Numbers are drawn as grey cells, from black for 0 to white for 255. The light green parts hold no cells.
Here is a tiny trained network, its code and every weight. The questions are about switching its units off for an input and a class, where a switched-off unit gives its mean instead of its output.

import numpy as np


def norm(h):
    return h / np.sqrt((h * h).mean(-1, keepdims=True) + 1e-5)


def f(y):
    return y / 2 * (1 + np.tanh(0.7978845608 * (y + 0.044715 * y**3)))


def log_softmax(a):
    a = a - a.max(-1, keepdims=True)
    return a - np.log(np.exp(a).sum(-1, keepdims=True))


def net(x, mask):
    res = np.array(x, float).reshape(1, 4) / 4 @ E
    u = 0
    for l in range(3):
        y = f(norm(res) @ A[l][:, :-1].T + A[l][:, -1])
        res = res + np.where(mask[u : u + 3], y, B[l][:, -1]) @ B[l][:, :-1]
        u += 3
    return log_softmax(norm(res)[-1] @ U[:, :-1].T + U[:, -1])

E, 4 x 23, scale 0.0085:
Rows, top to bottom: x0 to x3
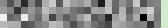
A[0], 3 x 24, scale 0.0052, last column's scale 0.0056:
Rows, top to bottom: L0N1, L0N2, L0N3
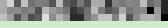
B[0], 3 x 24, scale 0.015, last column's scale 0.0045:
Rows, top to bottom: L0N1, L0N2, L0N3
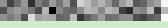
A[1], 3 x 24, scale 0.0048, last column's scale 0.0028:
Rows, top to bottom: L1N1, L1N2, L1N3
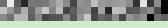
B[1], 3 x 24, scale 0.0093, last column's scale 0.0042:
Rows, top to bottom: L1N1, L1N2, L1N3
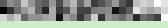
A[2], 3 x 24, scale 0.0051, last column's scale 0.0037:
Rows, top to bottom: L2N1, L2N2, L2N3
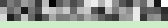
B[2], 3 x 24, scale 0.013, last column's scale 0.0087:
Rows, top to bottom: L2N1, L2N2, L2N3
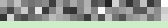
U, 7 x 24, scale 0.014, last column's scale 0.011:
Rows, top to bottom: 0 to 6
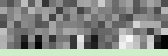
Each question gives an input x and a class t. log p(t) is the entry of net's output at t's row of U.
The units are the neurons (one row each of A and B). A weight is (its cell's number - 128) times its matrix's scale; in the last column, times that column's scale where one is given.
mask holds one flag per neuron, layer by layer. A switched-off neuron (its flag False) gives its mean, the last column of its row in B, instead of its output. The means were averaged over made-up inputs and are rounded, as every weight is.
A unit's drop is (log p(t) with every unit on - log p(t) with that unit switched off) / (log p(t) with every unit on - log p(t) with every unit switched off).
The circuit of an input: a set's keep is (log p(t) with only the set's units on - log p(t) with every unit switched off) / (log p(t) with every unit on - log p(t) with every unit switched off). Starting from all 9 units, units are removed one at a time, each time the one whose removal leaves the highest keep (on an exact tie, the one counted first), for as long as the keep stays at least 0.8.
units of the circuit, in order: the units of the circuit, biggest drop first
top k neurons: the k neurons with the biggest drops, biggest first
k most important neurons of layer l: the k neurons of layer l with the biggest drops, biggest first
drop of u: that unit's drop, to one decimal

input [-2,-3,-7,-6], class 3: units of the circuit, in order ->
(L2N2 L0N3)
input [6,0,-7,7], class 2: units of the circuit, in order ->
(L0N2)
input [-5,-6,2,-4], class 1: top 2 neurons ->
(L1N3 L2N2)
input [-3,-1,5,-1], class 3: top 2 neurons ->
(L2N3 L0N2)
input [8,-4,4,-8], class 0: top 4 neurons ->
(L2N2 L1N2 L0N2 L1N1)
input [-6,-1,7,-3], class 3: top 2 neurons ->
(L2N3 L1N2)
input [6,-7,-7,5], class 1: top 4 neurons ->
(L1N3 L2N1 L2N3 L0N1)
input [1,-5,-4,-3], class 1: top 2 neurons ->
(L0N2 L1N3)
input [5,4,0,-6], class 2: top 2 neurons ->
(L2N1 L0N1)
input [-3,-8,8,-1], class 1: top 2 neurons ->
(L1N3 L1N1)
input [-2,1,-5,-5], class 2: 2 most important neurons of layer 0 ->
(L0N3 L0N1)
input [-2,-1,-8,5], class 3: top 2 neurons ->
(L1N1 L2N1)
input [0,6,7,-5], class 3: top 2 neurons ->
(L0N2 L2N3)
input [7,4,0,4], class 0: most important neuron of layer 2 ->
(L2N2)
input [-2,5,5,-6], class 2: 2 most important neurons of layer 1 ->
(L1N3 L1N1)
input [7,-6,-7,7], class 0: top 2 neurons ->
(L2N2 L2N1)
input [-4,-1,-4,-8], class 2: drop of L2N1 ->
0.1
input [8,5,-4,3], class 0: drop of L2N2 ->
0.8
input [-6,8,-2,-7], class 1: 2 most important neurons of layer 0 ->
(L0N3 L0N2)
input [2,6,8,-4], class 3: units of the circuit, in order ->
(L2N3)
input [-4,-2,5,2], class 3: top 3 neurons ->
(L2N3 L1N2 L2N2)
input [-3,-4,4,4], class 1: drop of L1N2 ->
0.2
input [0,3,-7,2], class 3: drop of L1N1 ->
0.1
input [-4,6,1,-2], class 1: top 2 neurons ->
(L0N3 L2N2)
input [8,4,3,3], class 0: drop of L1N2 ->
0.0
